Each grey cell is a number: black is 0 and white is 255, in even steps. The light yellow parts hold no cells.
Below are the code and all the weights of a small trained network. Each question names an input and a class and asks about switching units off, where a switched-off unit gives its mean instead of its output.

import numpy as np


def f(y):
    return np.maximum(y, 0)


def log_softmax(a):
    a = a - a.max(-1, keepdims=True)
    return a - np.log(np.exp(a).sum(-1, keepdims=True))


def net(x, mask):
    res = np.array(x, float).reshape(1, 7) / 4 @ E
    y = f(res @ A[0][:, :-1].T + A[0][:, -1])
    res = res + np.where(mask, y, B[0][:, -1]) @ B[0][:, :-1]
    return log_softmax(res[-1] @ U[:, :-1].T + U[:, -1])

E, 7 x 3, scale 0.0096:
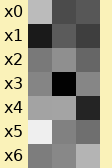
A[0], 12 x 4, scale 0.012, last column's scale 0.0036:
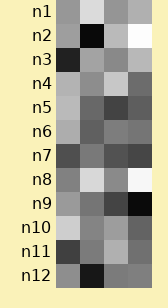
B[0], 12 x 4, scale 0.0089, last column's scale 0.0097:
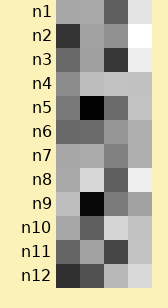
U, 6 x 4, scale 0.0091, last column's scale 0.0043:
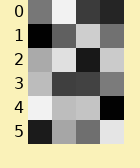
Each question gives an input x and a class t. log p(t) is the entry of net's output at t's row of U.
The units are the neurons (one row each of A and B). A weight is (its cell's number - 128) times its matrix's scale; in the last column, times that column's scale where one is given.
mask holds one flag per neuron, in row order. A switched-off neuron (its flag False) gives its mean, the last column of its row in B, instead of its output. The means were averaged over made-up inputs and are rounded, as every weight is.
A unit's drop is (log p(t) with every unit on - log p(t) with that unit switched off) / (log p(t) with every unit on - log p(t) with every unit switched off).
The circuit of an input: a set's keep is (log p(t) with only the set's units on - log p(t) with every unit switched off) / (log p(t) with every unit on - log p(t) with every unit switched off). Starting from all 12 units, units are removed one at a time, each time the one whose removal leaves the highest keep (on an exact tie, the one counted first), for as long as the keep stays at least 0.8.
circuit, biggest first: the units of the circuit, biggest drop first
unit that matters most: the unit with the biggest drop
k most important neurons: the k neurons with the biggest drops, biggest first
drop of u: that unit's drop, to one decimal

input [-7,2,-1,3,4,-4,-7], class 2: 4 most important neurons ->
[n12; n2; n7; n3]
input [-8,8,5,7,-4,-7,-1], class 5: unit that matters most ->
n3
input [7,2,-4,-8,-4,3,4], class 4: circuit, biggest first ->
[n3; n2]
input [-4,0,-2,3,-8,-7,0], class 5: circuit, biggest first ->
[n11; n3]
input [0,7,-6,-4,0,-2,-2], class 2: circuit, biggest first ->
[n12; n2]
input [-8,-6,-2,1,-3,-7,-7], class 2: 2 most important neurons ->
[n12; n2]
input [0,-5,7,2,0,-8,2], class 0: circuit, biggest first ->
[n12; n5]
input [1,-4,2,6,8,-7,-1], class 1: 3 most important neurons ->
[n8; n1; n3]
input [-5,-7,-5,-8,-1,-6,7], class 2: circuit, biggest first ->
[n1; n8]
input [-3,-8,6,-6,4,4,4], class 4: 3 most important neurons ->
[n10; n4; n3]
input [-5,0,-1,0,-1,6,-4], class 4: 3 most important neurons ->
[n3; n11; n2]
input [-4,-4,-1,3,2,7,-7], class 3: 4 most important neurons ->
[n5; n8; n9; n7]
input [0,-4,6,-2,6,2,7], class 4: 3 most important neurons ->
[n10; n3; n11]
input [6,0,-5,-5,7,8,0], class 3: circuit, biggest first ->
[n5]
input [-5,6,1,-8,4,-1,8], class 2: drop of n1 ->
0.1
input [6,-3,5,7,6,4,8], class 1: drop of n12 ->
0.2
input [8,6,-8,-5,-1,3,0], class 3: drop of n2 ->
0.2
